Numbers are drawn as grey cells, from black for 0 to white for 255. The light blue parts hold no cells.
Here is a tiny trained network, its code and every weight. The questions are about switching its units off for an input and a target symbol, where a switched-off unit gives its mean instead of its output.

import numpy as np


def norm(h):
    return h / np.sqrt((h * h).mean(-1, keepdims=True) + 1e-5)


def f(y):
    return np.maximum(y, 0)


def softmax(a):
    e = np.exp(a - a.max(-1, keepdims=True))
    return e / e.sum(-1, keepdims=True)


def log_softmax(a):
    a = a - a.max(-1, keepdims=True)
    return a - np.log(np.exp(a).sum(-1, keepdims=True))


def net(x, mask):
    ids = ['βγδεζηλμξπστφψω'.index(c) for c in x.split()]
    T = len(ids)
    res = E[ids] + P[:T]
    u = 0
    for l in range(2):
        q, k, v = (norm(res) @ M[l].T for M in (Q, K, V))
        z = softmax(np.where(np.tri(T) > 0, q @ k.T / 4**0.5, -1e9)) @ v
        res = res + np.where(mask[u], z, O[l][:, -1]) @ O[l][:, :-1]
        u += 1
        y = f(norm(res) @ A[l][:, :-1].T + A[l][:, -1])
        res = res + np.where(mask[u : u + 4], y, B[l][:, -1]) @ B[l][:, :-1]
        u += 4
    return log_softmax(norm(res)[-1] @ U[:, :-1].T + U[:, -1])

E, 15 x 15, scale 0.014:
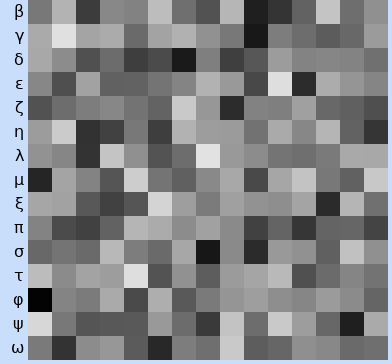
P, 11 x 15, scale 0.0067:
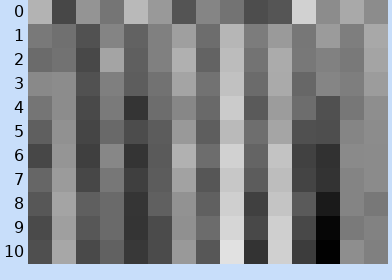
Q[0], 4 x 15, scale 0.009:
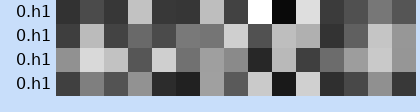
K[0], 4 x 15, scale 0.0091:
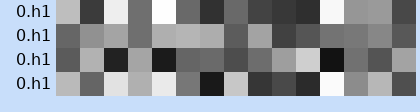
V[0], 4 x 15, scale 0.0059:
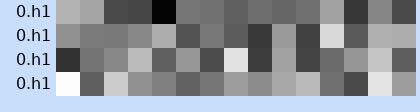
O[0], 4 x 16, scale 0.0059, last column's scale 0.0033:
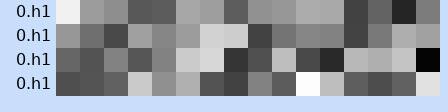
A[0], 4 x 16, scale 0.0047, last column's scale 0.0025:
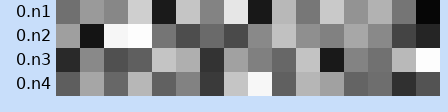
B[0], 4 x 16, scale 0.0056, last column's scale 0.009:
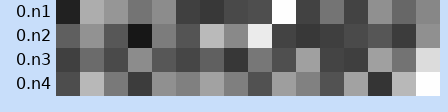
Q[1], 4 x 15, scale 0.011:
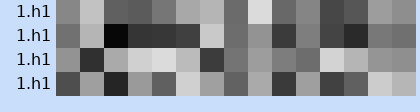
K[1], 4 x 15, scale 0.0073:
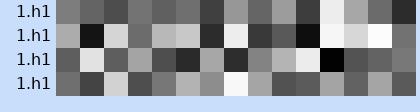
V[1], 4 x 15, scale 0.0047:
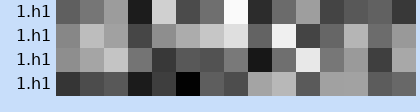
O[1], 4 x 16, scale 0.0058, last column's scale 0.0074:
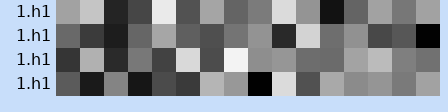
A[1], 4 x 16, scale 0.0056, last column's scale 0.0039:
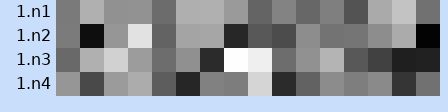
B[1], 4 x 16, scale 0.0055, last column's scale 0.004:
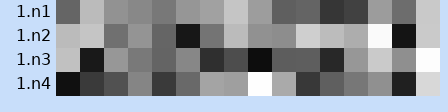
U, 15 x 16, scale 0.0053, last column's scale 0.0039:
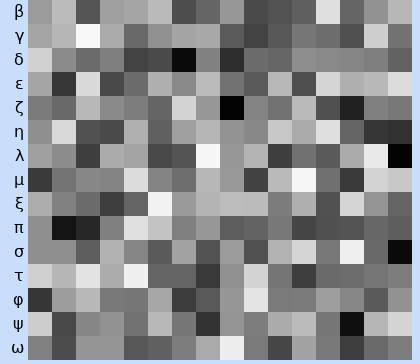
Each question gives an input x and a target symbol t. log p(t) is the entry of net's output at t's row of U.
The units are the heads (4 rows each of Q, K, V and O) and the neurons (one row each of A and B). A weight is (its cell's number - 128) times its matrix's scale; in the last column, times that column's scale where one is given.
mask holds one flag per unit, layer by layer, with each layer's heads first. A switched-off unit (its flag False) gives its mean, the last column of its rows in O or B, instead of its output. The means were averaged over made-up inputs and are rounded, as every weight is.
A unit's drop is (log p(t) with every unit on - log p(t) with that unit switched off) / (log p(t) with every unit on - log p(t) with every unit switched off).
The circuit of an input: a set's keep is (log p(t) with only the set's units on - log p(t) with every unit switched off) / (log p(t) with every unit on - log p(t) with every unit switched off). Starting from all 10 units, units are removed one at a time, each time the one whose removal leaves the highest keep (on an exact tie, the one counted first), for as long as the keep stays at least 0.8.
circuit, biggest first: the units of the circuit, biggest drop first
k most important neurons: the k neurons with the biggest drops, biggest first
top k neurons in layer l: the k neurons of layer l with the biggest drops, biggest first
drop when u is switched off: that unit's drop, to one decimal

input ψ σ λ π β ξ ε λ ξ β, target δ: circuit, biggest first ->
(0.h1 1.n3)
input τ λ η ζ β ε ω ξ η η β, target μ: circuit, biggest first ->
(0.h1)
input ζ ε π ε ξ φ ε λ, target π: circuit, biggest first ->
(1.h1 0.h1)
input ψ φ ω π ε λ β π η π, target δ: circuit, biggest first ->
(0.h1 1.n3)
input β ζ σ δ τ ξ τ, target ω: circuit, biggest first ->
(1.h1 1.n4 0.n4 0.h1)
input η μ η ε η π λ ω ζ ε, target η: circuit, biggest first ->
(1.h1 0.h1 1.n3)
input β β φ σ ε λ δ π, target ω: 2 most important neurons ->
(0.n4 1.n4)
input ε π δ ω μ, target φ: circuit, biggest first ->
(1.h1 0.h1)
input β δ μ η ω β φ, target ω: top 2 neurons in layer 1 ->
(1.n4 1.n3)
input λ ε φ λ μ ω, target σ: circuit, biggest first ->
(0.h1 1.n2 0.n4)
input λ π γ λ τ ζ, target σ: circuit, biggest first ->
(0.h1 1.n2 0.n4 1.h1)
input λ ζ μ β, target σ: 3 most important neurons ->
(1.n2 0.n4 0.n3)
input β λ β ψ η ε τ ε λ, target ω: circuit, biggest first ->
(1.h1 0.h1 1.n4 0.n4)
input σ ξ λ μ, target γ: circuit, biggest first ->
(1.h1)
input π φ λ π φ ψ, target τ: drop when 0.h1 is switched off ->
0.1
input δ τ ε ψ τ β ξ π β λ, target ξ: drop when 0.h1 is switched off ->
0.5
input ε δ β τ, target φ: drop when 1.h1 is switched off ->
0.3
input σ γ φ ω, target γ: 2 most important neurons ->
(0.n4 1.n3)
